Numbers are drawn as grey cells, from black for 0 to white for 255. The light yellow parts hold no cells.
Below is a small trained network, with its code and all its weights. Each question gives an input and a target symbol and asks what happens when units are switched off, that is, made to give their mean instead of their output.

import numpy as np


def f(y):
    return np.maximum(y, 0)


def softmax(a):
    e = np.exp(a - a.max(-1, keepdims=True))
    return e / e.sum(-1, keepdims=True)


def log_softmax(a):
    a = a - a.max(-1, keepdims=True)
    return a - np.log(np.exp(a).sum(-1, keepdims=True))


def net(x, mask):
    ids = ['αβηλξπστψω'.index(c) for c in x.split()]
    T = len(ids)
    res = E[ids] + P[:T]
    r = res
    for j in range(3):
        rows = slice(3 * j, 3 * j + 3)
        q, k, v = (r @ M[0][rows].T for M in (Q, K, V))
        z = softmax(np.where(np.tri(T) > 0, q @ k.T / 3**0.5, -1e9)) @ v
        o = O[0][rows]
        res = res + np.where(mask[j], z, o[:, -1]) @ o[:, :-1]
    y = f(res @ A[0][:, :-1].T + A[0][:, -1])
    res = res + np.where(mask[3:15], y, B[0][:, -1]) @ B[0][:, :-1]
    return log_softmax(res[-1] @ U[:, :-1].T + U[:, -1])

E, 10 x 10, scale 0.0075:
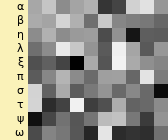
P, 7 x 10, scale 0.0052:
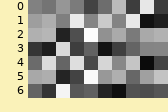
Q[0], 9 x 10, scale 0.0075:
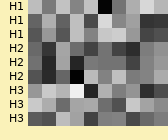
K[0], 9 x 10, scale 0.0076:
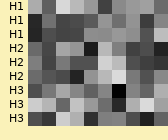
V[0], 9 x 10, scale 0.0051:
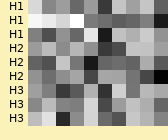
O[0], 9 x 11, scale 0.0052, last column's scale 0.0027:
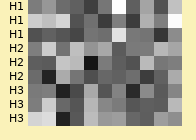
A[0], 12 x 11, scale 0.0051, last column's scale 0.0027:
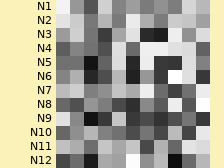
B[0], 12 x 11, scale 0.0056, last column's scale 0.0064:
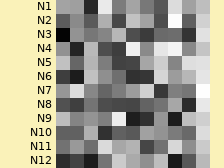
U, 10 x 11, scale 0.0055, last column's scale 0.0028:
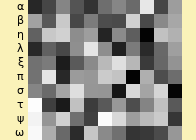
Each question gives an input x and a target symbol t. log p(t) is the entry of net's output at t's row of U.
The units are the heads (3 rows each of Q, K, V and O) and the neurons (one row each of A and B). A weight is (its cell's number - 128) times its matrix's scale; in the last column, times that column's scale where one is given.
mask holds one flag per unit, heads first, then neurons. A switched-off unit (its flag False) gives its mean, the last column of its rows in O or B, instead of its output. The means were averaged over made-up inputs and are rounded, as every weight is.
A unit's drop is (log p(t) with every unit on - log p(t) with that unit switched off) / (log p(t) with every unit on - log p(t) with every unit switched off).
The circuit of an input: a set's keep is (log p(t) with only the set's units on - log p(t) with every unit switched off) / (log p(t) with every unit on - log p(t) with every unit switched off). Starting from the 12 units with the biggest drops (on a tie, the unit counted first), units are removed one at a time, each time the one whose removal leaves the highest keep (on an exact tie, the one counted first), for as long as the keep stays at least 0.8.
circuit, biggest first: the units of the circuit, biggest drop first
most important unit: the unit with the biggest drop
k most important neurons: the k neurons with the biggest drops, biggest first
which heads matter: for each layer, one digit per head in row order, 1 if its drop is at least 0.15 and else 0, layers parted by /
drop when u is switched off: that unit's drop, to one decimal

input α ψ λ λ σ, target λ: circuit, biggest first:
[H1, N12]
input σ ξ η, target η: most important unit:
N9
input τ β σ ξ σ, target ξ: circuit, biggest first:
[H1, N12]
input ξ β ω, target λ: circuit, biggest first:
[H1, N12, N3]
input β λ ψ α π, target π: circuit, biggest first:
[H2, N6, N5]
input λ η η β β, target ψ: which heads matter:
101
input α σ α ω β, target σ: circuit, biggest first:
[H3, H1]
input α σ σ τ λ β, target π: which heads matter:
000
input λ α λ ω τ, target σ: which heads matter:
101
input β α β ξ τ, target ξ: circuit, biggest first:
[H1, N12]
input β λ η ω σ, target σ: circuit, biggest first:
[H1, H3]
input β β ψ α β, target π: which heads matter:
010
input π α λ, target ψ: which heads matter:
000
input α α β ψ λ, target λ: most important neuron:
[N12]
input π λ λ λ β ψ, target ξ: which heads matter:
100
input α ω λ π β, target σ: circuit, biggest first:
[H1, N11]
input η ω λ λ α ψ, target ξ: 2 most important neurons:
[N12, N6]
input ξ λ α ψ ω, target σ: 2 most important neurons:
[N11, N3]
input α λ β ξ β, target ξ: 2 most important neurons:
[N12, N3]
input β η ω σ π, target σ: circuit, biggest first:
[H1]
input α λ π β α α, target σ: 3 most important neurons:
[N6, N9, N4]
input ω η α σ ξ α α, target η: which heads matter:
001
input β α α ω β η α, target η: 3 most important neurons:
[N4, N9, N2]
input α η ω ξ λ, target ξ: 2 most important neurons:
[N12, N3]
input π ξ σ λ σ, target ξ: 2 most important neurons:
[N12, N6]
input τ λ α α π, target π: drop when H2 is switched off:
0.3
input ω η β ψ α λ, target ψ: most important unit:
N4
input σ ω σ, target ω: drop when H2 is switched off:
0.2
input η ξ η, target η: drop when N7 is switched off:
0.1
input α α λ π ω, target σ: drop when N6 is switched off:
0.0
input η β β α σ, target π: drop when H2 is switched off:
0.3
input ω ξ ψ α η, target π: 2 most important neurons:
[N6, N9]
